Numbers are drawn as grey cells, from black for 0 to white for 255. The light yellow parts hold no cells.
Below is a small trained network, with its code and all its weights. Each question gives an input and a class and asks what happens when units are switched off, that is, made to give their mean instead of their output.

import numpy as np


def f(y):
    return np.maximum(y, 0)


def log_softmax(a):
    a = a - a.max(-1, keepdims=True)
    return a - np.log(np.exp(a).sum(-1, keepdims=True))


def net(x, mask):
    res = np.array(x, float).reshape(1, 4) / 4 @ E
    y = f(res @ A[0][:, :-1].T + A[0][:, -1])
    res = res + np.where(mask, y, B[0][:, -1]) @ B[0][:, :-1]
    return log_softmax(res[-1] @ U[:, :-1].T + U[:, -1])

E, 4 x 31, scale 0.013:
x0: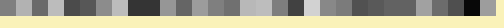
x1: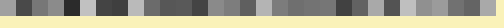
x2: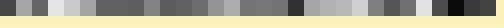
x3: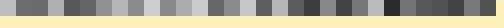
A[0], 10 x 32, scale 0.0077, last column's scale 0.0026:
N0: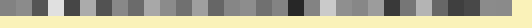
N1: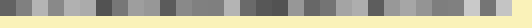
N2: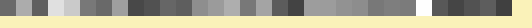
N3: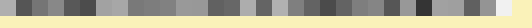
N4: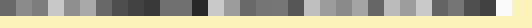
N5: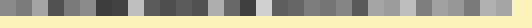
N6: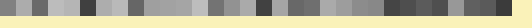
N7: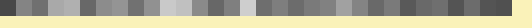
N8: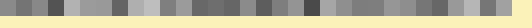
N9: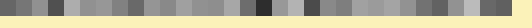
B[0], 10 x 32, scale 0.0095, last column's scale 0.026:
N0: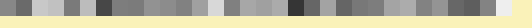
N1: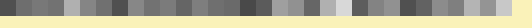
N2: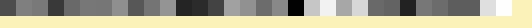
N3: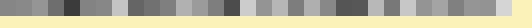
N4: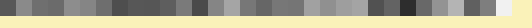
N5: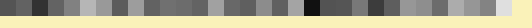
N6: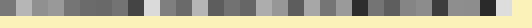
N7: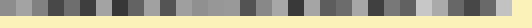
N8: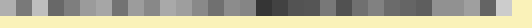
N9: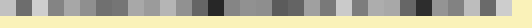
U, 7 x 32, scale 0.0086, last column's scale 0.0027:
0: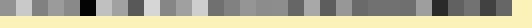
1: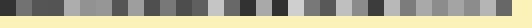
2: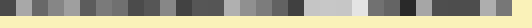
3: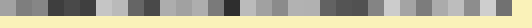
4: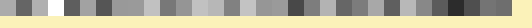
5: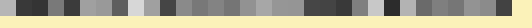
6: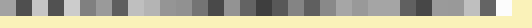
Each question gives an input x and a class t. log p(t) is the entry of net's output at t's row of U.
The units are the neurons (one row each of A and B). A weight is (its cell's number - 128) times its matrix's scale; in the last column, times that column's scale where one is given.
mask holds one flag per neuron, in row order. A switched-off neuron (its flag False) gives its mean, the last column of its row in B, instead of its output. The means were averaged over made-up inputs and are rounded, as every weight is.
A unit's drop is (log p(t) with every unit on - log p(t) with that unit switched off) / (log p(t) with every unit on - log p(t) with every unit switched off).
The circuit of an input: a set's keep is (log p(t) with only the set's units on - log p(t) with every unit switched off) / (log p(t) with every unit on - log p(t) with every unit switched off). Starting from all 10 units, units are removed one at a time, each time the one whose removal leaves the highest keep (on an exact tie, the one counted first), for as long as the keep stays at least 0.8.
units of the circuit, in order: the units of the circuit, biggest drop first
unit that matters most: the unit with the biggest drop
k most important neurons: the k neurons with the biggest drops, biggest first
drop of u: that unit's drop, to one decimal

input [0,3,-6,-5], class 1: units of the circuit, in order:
N5
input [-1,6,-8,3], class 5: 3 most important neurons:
N5, N2, N9
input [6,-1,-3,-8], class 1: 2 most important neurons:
N2, N5
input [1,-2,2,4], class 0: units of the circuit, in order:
N6, N4
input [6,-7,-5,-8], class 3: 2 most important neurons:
N2, N5
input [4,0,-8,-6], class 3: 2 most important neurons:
N4, N1
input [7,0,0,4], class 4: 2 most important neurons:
N0, N4
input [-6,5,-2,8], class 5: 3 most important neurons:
N3, N2, N4
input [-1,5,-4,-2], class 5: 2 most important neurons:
N4, N2
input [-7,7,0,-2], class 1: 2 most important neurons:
N5, N1
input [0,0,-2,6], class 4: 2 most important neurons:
N3, N4
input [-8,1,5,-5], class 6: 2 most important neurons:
N9, N8
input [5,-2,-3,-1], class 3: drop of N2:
0.4
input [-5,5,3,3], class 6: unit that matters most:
N3
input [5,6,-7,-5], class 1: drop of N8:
0.3
